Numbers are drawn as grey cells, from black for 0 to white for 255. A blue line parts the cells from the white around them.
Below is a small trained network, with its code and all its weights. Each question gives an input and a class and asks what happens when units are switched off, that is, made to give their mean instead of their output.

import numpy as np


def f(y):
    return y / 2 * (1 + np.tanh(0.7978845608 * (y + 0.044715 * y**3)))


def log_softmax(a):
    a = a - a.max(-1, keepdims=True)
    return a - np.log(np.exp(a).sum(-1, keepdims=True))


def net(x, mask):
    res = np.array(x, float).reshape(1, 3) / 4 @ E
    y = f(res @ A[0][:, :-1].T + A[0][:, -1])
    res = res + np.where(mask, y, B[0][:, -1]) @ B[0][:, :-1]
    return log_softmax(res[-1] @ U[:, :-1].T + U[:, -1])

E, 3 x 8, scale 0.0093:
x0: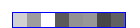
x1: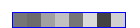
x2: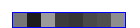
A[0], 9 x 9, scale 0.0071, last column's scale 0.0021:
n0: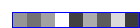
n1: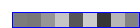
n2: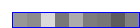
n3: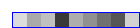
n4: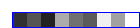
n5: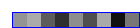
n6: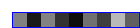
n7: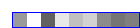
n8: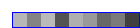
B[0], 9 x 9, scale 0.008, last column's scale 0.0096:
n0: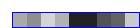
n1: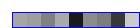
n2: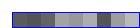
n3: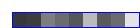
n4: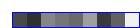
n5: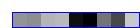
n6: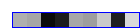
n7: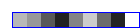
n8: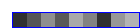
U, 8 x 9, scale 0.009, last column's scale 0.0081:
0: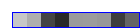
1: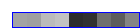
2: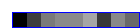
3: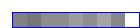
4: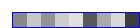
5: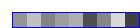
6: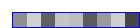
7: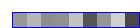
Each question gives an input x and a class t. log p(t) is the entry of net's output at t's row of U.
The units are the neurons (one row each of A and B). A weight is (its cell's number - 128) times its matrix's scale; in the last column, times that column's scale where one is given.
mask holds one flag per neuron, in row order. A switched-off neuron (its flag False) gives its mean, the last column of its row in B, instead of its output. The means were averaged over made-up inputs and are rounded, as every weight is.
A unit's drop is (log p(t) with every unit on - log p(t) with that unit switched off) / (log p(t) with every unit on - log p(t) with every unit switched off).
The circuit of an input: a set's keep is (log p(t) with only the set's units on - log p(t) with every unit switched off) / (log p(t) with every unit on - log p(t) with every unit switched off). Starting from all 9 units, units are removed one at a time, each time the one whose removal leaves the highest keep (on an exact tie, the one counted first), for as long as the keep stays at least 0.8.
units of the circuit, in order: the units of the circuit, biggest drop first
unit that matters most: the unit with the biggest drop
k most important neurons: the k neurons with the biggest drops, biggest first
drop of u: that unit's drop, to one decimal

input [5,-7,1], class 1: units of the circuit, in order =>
(n5)
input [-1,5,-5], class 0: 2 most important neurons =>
(n7 n5)
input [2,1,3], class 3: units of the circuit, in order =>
(n7 n4 n5)
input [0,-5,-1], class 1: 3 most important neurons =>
(n5 n6 n7)
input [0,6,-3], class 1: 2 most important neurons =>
(n0 n6)
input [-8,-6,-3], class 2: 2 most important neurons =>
(n4 n0)
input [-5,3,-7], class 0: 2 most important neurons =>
(n7 n3)
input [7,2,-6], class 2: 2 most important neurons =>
(n3 n6)
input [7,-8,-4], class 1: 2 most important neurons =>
(n5 n4)
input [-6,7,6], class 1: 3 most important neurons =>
(n0 n7 n1)
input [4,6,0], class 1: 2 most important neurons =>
(n0 n1)
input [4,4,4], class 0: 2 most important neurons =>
(n6 n5)
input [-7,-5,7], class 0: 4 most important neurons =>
(n6 n3 n8 n2)
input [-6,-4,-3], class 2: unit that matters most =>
n4
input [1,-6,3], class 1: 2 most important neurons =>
(n5 n7)
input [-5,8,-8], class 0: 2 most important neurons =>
(n7 n5)
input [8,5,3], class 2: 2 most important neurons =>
(n8 n3)
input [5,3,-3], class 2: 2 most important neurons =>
(n6 n3)
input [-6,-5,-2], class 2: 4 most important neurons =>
(n4 n0 n1 n6)
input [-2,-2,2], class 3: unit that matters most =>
n7
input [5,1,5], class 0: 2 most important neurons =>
(n6 n4)
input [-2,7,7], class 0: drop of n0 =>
-0.1
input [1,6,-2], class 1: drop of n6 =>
0.1
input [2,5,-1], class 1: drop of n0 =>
0.2
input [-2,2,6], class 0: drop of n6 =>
0.6
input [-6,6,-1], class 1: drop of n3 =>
0.2
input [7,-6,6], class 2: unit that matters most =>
n3
